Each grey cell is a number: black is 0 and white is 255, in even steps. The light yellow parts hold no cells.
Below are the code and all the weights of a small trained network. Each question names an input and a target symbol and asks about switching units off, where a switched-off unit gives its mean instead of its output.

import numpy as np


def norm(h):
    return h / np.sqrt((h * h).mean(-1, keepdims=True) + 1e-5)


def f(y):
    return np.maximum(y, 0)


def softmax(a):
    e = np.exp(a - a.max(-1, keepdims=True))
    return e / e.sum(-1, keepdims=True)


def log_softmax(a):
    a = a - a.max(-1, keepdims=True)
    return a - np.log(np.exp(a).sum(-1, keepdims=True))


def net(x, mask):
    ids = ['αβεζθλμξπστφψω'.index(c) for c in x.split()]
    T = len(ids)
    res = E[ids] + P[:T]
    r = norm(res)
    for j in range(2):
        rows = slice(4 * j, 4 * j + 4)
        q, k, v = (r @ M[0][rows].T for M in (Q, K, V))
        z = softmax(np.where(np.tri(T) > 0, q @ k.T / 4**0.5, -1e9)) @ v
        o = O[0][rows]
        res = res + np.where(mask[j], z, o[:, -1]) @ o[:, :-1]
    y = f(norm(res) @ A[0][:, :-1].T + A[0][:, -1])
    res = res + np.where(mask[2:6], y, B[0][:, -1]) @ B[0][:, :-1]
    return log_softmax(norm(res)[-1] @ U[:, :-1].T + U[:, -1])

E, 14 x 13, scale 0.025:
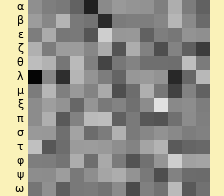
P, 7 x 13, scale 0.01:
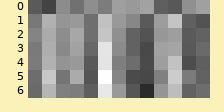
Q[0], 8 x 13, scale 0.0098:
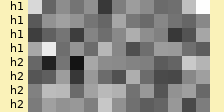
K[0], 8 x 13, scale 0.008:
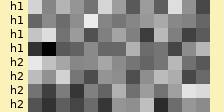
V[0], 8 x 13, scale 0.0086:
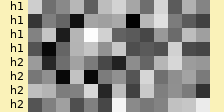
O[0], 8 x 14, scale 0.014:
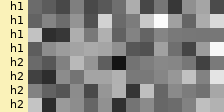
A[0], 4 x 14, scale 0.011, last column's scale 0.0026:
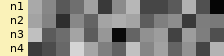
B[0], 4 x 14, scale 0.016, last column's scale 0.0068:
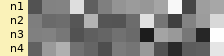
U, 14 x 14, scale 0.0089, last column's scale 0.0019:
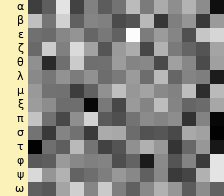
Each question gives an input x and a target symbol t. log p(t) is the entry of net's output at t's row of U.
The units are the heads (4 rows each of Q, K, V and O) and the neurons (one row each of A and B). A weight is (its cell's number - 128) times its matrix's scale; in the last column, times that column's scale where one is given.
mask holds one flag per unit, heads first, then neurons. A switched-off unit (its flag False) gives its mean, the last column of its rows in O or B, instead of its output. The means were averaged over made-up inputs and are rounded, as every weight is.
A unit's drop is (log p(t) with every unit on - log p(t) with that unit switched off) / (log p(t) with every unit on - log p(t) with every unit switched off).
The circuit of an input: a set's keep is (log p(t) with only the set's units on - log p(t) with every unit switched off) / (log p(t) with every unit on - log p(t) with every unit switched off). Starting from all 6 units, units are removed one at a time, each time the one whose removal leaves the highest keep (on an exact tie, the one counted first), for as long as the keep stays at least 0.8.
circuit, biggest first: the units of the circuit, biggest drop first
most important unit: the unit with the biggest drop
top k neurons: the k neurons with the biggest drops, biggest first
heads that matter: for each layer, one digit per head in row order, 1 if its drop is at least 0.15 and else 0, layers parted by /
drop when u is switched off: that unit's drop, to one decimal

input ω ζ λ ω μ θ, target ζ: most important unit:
h2
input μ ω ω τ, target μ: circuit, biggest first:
(h1; h2)
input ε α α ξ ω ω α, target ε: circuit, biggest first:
(h2; h1; n1)
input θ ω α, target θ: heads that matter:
10
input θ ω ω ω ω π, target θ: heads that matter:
10
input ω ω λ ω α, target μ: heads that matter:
11
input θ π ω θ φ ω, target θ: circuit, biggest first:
(h1; n1)
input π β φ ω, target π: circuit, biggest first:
(h1; h2; n2)
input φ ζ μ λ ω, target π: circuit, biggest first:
(h1; n2)
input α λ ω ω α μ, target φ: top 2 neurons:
(n3; n4)
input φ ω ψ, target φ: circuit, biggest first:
(h2; h1)
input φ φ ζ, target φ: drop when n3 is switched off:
0.1
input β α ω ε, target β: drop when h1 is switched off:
0.6
